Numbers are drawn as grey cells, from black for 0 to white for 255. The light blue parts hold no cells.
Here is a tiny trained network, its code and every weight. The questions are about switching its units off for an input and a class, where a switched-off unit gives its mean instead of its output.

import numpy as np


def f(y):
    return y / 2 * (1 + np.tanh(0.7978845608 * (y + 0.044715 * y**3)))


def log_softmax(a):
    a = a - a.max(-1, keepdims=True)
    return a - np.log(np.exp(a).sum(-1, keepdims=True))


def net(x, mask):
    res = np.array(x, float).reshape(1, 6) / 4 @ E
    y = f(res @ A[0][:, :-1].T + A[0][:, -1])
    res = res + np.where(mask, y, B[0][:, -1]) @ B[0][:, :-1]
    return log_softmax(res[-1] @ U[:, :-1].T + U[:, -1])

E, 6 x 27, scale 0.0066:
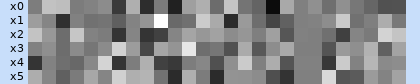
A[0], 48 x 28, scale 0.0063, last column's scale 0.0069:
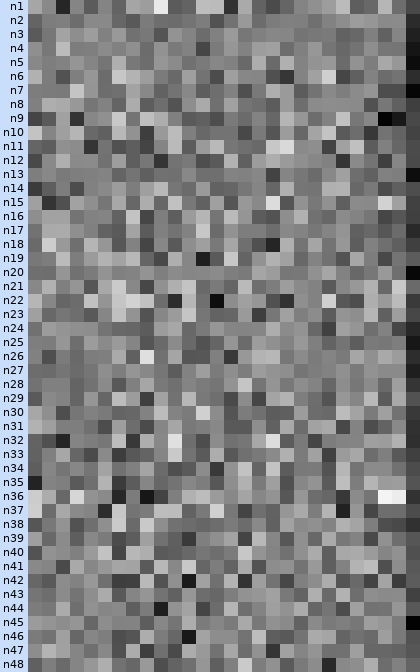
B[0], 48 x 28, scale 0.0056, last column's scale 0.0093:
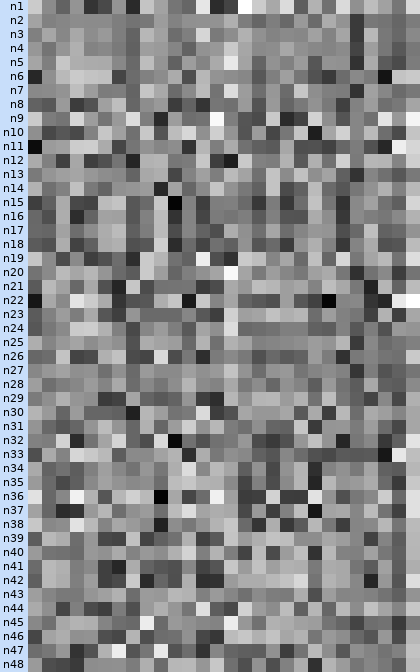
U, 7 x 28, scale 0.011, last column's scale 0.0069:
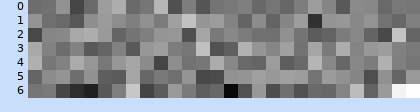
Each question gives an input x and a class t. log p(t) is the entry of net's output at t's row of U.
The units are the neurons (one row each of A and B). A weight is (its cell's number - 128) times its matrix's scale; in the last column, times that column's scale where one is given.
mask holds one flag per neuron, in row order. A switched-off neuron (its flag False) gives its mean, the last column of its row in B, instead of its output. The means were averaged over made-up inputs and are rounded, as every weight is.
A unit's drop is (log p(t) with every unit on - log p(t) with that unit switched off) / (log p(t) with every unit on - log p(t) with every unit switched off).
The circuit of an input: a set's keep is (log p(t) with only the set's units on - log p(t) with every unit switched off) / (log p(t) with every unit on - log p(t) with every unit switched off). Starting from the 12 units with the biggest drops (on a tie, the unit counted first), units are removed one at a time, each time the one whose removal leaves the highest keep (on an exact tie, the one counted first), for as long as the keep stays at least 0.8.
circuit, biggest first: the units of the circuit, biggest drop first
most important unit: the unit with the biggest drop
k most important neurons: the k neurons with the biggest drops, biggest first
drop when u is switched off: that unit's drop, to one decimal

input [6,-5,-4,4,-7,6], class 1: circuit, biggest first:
[n10]
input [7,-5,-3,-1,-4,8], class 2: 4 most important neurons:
[n22, n6, n32, n15]
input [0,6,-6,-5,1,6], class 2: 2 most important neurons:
[n22, n6]
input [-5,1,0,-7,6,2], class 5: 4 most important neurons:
[n42, n46, n39, n37]
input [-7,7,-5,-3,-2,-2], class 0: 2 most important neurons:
[n32, n26]
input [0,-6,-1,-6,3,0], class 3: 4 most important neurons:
[n12, n19, n44, n21]
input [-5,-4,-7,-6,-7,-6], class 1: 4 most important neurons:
[n37, n10, n36, n31]
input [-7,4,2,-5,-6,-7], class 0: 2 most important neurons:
[n15, n32]
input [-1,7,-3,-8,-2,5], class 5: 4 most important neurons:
[n42, n46, n39, n19]
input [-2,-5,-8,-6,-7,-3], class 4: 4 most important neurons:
[n9, n38, n14, n35]
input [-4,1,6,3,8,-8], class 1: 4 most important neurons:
[n35, n48, n22, n40]
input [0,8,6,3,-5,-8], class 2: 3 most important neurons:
[n11, n33, n19]
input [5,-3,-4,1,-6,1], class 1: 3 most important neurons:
[n10, n37, n32]
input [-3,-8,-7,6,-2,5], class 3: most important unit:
n19
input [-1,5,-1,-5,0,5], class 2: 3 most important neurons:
[n22, n19, n6]
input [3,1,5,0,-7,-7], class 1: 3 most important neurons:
[n37, n10, n22]
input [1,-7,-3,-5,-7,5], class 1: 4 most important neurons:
[n37, n10, n1, n31]
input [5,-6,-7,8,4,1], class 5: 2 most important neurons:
[n29, n21]
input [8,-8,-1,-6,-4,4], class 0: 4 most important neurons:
[n47, n18, n8, n16]
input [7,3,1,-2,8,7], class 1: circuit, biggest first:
[n40]
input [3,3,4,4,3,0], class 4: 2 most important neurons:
[n36, n42]
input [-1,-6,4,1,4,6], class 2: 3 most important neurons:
[n22, n1, n6]
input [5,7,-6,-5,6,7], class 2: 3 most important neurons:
[n22, n6, n19]
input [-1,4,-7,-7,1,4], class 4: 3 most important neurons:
[n9, n14, n38]
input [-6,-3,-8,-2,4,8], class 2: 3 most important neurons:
[n22, n6, n36]
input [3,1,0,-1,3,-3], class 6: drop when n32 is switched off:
0.3
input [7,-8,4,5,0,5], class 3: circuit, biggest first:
[n19]
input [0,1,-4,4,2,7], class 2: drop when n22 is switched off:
0.2
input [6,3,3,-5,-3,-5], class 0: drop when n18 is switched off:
0.1
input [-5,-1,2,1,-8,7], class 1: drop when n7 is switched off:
0.0
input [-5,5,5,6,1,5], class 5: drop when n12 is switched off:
0.1
